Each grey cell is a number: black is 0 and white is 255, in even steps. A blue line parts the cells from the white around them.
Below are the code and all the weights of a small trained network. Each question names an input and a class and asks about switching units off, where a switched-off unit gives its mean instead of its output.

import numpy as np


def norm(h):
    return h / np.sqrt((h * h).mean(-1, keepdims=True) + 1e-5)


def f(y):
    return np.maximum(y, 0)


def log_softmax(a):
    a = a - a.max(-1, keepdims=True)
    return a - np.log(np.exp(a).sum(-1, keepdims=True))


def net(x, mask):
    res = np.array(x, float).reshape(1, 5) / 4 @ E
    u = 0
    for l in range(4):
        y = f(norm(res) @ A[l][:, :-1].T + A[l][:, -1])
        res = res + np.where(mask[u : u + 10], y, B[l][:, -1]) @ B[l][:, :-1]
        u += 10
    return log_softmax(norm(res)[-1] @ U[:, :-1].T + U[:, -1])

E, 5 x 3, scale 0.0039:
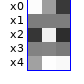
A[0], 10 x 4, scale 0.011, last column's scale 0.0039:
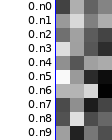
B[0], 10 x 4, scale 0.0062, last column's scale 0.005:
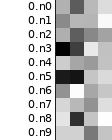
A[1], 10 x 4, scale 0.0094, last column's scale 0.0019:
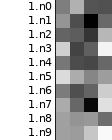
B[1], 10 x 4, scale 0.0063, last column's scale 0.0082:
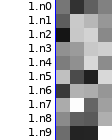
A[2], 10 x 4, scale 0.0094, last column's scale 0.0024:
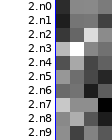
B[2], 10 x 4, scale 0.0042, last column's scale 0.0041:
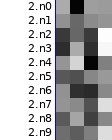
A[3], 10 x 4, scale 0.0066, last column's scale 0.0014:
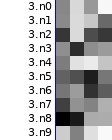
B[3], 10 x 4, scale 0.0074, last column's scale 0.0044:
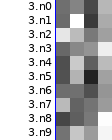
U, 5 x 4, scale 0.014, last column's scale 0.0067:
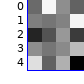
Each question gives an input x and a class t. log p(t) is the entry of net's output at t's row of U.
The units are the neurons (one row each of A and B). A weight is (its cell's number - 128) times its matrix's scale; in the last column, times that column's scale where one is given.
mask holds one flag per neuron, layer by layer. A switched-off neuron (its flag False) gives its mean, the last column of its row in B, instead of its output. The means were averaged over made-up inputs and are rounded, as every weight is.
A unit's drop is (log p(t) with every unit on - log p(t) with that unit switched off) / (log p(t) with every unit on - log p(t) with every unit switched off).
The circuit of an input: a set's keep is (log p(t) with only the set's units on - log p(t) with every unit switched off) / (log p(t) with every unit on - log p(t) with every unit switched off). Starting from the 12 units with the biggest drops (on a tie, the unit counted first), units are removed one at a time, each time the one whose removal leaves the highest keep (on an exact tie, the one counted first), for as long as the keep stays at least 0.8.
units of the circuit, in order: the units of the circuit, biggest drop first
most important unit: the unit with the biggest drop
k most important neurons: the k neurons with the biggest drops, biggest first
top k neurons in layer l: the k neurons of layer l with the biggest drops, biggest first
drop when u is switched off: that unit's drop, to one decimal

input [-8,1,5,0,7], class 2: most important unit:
0.n7
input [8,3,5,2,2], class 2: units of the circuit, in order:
[0.n5, 0.n3]
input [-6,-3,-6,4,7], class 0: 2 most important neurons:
[0.n6, 0.n5]
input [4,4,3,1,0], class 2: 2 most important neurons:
[0.n5, 0.n3]
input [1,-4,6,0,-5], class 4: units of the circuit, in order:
[0.n7, 0.n8, 0.n0]
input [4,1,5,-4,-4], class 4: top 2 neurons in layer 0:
[0.n7, 0.n8]
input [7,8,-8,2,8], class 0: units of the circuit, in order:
[0.n6, 0.n8]
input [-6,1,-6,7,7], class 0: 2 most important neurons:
[0.n6, 0.n5]
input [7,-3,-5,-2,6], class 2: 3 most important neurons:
[0.n3, 0.n5, 0.n7]
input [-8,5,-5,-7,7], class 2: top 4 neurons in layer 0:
[0.n7, 0.n9, 0.n1, 0.n8]
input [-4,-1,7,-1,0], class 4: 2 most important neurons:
[0.n8, 0.n0]
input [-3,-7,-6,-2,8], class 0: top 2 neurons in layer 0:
[0.n6, 0.n8]
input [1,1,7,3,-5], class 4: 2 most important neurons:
[0.n7, 0.n8]
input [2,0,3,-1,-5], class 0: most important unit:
0.n1
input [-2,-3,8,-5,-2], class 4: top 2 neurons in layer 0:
[0.n8, 0.n0]
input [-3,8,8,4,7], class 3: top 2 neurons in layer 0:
[0.n3, 0.n8]
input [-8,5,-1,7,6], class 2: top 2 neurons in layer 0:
[0.n7, 0.n9]
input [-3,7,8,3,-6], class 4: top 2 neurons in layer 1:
[1.n5, 1.n3]
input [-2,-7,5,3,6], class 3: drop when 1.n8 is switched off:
0.2
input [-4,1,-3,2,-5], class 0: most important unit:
0.n1
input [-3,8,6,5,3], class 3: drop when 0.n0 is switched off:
-0.1
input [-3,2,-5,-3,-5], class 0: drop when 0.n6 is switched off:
0.3
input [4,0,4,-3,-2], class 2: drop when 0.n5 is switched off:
1.1
